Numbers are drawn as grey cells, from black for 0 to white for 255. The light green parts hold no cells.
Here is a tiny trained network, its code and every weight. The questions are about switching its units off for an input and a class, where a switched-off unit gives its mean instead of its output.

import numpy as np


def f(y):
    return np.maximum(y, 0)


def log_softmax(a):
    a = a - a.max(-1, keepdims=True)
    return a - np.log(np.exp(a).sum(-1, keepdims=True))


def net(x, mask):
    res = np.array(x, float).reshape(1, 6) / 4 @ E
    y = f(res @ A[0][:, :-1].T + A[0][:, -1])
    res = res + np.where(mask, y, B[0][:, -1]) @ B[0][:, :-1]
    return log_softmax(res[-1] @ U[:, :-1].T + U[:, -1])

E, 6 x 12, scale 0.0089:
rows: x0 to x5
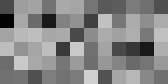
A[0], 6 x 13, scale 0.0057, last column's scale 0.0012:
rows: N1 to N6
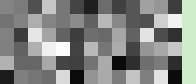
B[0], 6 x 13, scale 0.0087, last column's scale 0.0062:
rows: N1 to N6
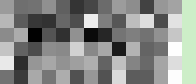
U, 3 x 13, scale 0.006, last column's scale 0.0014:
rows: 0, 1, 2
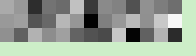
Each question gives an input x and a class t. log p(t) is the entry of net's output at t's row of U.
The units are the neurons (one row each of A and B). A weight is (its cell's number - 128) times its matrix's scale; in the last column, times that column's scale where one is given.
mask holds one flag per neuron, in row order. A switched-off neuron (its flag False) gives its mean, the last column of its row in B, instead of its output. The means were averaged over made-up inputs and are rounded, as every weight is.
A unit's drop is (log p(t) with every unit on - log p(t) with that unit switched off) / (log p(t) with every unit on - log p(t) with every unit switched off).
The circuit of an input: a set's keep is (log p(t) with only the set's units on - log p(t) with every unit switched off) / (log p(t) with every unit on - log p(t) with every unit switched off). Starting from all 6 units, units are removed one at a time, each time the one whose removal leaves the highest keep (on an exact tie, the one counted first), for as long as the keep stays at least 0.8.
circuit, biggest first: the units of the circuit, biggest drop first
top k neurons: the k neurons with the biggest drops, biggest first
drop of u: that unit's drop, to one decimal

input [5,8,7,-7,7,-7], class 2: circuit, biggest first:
(N6)
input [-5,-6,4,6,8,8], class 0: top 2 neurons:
(N4, N6)
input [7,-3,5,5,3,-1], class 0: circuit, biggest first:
(N6, N2)
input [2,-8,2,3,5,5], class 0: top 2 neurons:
(N4, N6)
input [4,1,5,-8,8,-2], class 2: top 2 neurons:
(N6, N2)
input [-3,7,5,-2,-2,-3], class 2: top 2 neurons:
(N6, N4)
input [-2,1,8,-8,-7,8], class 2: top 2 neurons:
(N6, N2)
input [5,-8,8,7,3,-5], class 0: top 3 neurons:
(N4, N2, N6)
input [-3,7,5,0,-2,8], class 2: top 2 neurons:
(N6, N4)
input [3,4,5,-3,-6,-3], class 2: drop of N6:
0.6
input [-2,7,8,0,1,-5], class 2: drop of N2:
-0.2
